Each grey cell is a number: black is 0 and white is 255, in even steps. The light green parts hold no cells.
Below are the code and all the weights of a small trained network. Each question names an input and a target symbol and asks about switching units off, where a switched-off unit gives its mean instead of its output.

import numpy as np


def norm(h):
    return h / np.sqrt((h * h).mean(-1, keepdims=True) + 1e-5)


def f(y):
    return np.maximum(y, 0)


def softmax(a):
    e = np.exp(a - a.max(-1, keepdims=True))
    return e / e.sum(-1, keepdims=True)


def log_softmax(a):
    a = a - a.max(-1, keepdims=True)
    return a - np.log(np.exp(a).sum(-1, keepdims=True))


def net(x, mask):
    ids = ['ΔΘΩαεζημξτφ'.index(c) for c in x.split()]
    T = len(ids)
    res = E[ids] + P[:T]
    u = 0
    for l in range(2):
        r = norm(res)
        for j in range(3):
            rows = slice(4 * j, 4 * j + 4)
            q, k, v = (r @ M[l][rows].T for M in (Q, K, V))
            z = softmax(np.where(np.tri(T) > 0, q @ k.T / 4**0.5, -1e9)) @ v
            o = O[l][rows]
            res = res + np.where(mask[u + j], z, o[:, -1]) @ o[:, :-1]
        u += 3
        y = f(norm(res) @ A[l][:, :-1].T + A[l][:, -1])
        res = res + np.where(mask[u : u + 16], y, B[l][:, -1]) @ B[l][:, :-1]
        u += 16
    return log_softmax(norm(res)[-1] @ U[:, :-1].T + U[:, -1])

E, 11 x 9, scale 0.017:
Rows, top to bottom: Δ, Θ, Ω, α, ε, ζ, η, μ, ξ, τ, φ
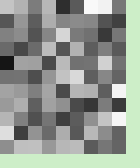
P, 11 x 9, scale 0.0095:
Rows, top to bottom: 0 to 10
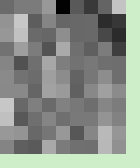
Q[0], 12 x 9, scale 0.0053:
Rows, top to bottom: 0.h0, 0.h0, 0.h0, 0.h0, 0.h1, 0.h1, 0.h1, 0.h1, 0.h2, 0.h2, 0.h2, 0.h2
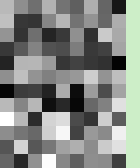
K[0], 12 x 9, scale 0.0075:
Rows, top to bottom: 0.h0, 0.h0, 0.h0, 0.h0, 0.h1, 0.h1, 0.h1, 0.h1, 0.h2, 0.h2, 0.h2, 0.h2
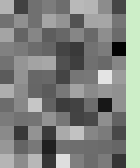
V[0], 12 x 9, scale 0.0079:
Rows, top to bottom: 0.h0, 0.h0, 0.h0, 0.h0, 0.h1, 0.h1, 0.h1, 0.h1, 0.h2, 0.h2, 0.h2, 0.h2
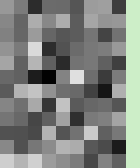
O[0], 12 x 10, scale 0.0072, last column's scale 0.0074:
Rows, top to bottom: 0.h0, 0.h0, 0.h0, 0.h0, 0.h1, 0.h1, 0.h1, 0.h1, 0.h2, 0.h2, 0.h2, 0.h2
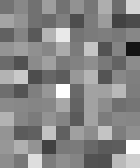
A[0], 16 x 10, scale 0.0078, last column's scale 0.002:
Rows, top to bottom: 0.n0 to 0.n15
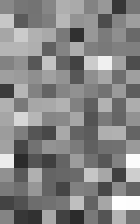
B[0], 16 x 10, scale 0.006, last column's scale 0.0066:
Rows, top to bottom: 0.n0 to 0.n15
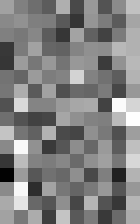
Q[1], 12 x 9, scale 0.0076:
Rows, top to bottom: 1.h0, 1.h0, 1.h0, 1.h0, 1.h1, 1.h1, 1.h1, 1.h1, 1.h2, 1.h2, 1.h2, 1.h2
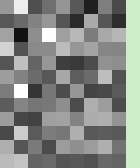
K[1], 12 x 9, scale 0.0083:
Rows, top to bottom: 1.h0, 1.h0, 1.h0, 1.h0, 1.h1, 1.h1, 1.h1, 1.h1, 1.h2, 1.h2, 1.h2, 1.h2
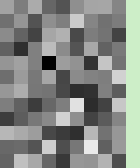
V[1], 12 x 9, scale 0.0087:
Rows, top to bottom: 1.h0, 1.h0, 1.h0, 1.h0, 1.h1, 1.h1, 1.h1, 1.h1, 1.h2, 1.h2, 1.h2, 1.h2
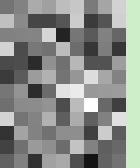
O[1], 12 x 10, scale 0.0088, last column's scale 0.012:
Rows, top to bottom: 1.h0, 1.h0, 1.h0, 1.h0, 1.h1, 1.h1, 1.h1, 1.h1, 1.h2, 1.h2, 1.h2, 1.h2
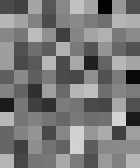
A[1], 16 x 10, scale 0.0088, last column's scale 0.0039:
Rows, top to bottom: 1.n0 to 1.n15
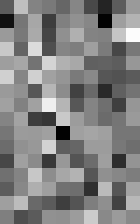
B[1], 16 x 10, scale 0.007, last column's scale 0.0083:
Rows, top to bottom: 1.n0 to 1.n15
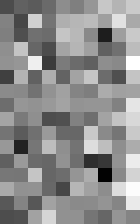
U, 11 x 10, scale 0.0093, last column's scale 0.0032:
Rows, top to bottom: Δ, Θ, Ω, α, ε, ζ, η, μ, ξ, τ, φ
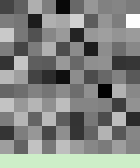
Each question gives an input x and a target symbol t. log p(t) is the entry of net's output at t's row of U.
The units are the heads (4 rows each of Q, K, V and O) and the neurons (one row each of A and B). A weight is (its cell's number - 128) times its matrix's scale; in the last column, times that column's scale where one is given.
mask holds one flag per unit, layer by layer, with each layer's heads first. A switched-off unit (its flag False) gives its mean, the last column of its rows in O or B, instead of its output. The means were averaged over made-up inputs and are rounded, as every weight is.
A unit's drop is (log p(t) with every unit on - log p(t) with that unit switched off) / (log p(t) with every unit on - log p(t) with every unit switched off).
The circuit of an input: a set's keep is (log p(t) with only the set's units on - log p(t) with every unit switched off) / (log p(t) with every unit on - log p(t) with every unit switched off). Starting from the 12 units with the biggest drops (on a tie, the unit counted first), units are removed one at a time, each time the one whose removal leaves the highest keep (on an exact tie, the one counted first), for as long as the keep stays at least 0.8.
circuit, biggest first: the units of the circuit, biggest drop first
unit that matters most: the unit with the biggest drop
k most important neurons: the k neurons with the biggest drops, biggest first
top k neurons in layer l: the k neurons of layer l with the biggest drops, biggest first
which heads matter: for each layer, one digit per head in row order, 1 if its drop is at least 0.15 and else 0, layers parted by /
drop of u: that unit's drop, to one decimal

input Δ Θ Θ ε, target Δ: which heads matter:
000 / 100
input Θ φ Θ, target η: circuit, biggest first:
1.h0, 0.h1
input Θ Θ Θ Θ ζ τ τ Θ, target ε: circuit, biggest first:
1.h2, 0.n11
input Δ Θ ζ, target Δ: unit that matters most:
1.h0
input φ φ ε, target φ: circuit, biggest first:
1.n1, 1.h0
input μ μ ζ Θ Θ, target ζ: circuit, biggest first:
0.h1, 1.h0, 1.n8
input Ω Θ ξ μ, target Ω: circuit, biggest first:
1.h2, 0.h1
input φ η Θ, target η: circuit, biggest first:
1.h2, 0.h0
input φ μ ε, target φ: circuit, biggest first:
1.h0, 1.n1
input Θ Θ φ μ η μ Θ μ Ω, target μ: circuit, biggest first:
1.h1, 0.n1
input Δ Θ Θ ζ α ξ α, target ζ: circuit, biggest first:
0.h1, 1.h1
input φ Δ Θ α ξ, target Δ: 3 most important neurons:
0.n14, 0.n8, 0.n2
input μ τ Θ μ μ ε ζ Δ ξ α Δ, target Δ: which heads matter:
110 / 000
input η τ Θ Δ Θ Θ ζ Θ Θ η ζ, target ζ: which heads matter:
010 / 000
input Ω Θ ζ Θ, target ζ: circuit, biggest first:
0.h1, 1.n8, 1.h0
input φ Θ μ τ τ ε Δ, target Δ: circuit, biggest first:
0.n2, 1.h0, 1.n9
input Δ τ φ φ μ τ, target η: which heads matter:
001 / 100
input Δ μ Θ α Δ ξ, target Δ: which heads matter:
000 / 101
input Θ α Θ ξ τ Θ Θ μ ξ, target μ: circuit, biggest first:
1.h1, 0.n14, 0.n8
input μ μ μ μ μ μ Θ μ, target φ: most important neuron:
0.n7
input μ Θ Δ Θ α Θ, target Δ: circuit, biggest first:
1.h0, 0.h1, 1.n13
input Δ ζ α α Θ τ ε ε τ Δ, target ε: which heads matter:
000 / 011
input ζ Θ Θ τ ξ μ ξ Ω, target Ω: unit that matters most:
1.h2
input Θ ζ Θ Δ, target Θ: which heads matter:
011 / 010
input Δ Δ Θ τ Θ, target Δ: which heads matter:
000 / 100
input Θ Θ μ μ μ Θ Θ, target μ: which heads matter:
000 / 010
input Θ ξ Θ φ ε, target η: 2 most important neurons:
0.n7, 0.n14
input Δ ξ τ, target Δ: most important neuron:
0.n4
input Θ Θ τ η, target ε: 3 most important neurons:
0.n14, 0.n8, 0.n1
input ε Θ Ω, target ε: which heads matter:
000 / 111
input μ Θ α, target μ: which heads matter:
010 / 010
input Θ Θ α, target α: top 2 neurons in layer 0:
0.n8, 0.n7
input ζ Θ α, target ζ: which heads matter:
010 / 100
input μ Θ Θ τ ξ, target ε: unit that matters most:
0.h1
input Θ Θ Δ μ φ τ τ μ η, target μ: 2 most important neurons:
0.n14, 0.n13
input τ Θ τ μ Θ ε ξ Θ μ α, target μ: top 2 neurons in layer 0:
0.n4, 0.n10
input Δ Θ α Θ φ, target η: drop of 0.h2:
0.1
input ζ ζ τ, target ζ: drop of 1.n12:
0.0
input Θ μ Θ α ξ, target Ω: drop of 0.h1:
0.2
